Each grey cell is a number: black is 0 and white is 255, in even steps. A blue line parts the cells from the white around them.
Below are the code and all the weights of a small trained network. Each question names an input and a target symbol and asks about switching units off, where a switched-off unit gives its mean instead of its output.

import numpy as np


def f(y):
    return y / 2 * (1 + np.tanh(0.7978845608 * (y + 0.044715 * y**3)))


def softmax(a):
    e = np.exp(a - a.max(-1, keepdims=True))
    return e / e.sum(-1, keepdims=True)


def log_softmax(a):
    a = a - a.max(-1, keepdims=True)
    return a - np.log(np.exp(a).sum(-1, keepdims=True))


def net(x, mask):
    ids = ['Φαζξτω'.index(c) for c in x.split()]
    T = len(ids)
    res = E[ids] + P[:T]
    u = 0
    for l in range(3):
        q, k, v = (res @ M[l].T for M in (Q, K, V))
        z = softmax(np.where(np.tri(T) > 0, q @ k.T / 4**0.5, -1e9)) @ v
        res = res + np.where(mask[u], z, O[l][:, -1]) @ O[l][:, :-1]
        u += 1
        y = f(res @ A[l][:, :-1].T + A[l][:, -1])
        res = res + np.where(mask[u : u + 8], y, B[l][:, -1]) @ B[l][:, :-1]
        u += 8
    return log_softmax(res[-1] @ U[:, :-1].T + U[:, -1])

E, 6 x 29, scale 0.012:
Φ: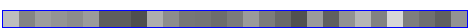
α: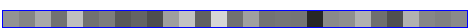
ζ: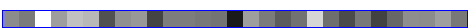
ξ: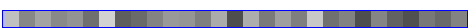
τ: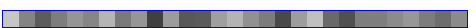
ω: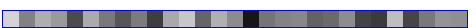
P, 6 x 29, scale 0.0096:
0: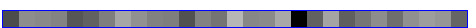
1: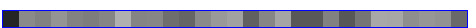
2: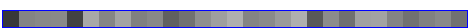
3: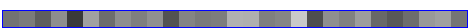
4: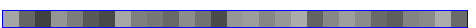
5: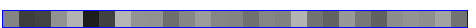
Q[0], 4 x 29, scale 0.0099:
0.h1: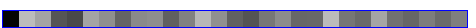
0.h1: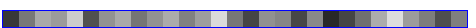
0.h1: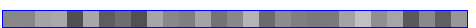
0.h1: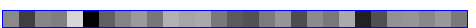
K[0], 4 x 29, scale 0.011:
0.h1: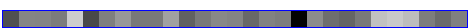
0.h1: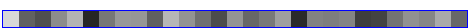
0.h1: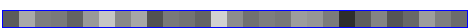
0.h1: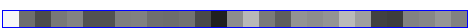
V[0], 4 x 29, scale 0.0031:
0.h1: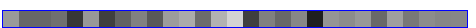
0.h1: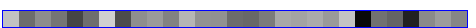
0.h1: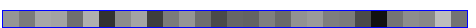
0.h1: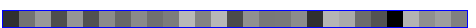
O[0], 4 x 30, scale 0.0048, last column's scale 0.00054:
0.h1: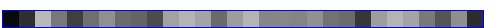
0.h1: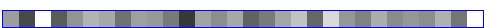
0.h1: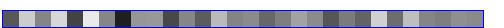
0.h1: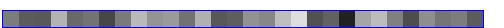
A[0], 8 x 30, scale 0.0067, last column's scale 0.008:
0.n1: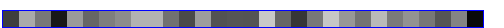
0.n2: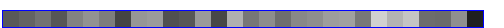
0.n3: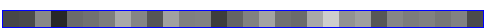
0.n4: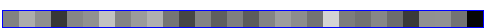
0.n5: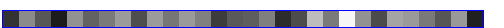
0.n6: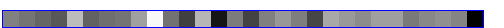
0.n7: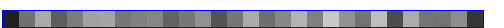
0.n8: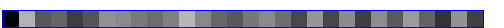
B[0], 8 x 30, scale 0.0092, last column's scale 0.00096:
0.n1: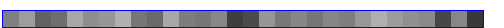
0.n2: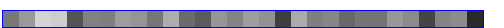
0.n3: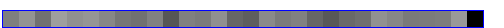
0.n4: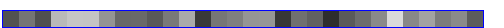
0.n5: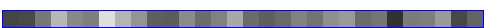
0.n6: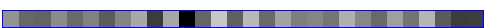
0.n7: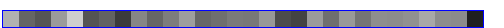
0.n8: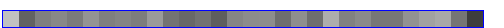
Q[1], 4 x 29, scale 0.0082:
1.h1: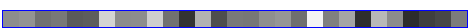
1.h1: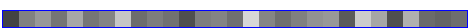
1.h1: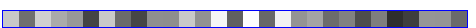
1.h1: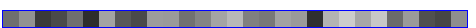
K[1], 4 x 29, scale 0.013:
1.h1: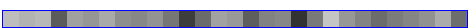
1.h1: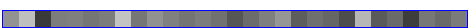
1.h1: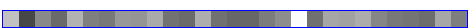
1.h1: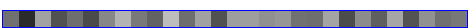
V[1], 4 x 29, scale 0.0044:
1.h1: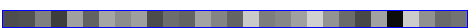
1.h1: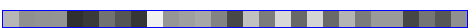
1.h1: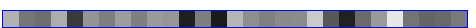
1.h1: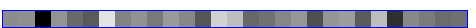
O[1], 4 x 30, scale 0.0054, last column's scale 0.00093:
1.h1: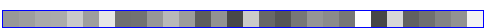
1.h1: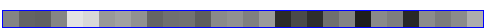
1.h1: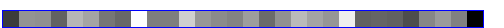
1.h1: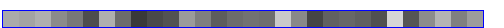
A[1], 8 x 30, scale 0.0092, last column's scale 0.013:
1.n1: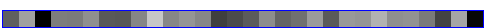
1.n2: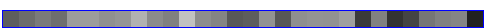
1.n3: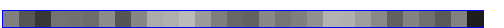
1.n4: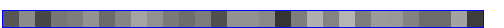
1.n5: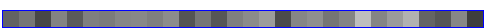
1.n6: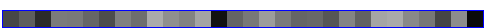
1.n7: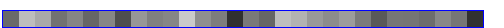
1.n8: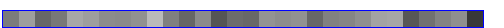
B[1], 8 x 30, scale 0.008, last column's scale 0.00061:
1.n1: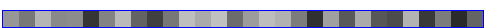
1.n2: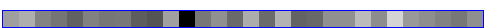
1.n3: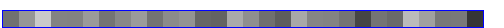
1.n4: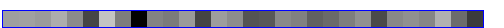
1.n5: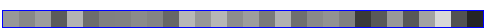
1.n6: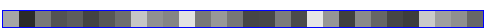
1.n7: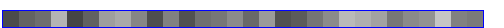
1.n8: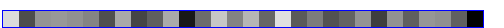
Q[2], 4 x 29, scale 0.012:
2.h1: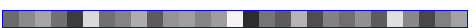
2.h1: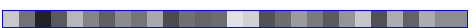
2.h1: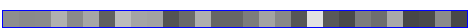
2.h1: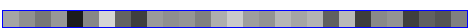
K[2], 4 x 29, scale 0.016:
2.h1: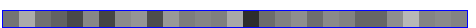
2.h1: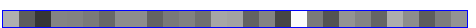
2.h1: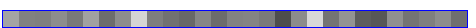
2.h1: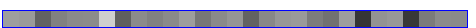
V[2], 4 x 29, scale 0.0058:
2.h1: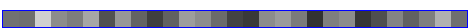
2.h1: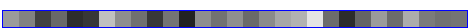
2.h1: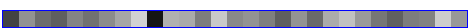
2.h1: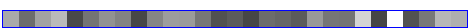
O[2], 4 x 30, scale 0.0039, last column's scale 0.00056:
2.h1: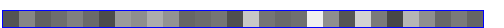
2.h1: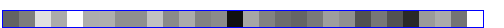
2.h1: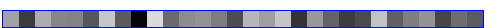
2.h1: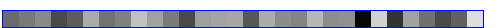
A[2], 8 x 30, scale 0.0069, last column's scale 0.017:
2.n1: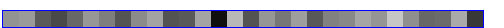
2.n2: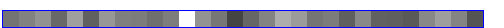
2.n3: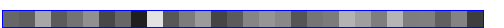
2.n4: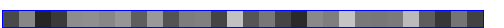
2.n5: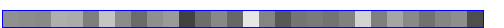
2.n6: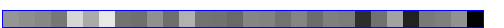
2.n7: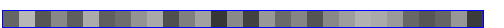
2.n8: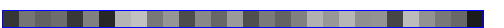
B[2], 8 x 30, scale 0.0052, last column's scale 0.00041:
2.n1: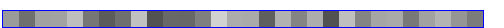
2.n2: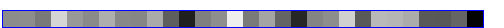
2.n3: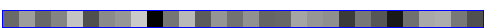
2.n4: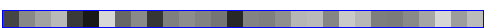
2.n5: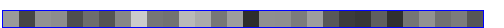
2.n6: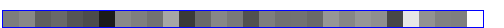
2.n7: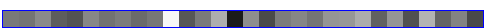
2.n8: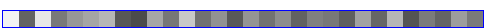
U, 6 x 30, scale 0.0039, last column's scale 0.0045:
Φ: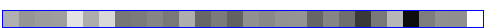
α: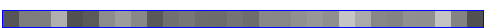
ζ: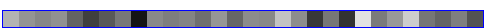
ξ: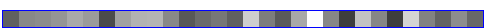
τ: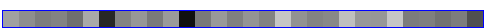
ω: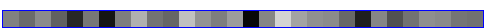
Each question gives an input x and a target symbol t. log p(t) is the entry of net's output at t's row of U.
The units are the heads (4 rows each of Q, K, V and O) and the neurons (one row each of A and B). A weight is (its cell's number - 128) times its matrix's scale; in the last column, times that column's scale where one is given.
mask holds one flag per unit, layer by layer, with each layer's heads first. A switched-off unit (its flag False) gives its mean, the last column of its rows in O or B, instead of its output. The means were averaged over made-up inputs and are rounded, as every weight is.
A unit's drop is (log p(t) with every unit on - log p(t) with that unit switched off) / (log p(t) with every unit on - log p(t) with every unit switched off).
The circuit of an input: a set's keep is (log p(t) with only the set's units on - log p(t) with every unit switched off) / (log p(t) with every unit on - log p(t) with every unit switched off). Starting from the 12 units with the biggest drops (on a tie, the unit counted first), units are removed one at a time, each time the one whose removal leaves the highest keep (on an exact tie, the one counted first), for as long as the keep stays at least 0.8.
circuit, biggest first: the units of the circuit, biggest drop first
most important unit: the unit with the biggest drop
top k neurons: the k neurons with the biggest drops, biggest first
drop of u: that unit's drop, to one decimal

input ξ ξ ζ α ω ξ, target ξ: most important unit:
0.h1
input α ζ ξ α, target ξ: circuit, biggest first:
[0.h1, 1.h1]
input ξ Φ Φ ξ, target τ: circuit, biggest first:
[0.h1, 1.h1, 1.n2]
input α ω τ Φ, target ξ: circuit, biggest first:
[2.h1, 1.h1]
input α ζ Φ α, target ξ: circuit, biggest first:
[1.h1, 0.h1]
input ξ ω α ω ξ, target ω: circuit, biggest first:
[0.h1, 1.h1, 0.n4]
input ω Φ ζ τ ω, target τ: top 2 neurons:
[1.n2, 0.n2]
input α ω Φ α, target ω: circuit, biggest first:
[1.h1, 0.h1]
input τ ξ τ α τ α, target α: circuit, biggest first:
[0.h1, 1.h1, 1.n7]
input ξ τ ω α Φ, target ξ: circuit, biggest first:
[2.h1, 0.h1, 1.h1]
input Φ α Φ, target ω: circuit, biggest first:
[0.h1, 1.n6, 1.h1]
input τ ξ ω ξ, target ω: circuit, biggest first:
[0.h1, 1.h1]
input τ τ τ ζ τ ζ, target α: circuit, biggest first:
[1.h1, 0.h1, 1.n7]
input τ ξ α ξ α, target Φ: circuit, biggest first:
[1.h1, 0.h1]
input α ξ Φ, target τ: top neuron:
[2.n1]
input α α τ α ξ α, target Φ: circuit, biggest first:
[0.h1, 1.h1]
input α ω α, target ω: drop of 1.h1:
1.2
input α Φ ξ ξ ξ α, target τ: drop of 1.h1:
1.0
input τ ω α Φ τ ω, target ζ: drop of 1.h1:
1.1
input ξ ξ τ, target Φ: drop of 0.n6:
0.0
